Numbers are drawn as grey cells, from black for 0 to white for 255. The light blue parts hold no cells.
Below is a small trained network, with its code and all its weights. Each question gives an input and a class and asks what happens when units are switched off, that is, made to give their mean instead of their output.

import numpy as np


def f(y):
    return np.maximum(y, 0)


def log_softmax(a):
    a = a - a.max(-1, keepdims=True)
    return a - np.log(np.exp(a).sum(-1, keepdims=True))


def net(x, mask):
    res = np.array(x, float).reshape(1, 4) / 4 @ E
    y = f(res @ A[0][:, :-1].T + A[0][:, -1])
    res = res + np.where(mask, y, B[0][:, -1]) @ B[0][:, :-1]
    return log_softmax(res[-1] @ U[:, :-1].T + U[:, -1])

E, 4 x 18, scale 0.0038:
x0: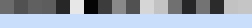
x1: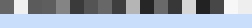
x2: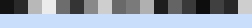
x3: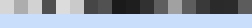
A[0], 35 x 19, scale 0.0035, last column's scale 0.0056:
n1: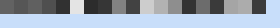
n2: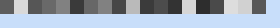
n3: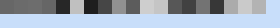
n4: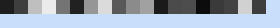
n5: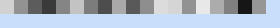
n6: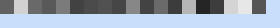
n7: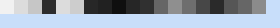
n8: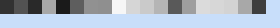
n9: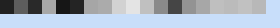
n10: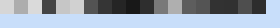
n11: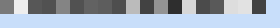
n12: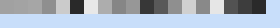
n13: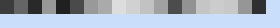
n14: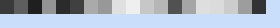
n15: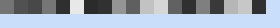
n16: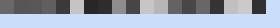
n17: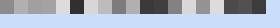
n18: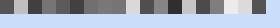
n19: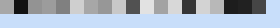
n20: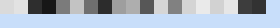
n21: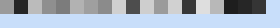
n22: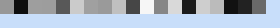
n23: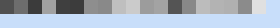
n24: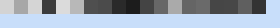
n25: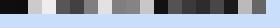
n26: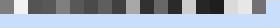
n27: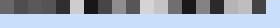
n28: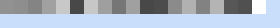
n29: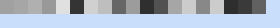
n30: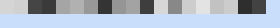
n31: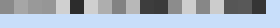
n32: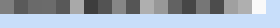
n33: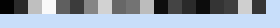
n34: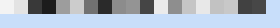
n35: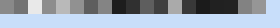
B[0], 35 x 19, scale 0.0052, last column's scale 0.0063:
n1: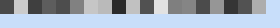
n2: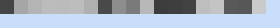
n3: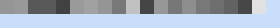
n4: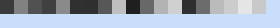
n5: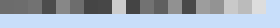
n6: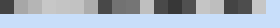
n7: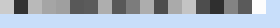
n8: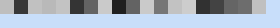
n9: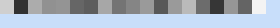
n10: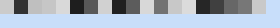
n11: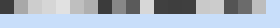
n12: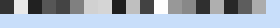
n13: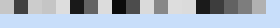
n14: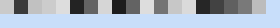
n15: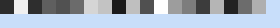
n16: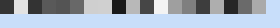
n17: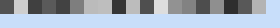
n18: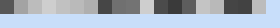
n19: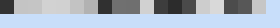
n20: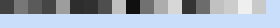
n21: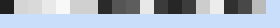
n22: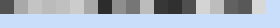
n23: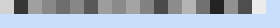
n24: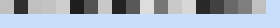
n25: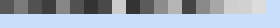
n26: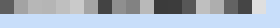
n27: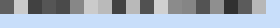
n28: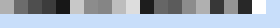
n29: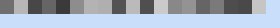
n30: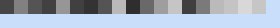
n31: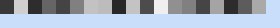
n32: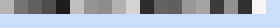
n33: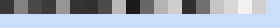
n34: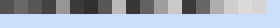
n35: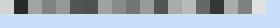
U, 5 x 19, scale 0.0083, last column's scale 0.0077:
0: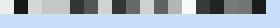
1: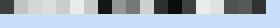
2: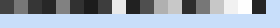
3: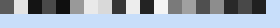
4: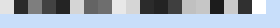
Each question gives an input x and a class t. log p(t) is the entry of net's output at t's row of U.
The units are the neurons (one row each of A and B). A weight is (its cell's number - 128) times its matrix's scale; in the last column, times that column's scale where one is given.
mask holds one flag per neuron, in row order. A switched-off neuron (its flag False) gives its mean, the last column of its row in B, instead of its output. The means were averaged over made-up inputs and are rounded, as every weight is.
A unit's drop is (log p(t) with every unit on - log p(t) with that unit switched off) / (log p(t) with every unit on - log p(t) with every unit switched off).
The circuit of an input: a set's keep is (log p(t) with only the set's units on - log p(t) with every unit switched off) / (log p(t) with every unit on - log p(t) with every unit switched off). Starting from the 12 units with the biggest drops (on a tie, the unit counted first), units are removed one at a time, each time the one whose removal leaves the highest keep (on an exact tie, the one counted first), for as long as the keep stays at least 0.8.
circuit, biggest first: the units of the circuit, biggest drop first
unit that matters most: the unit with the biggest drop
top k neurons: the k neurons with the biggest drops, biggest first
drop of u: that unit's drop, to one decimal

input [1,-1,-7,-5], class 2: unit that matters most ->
n20
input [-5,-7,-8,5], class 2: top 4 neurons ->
(n34; n30; n20; n5)
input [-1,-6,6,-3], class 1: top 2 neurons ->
(n22; n21)
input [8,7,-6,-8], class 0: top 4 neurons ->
(n14; n8; n13; n9)
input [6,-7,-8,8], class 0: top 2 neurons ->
(n10; n7)
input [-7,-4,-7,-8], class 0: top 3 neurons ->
(n14; n8; n13)
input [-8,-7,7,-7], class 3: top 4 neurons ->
(n12; n17; n31; n29)
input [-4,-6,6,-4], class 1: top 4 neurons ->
(n22; n21; n19; n34)
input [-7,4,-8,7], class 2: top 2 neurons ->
(n34; n30)
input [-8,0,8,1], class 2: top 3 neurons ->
(n4; n33; n25)
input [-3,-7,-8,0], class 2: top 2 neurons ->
(n34; n20)
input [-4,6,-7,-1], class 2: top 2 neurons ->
(n20; n34)
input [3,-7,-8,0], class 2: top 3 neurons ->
(n34; n20; n5)
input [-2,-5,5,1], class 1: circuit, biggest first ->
(n22)
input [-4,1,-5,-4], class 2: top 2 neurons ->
(n20; n30)
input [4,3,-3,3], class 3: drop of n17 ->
-0.1
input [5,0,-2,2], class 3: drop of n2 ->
0.0
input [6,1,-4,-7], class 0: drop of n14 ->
0.1
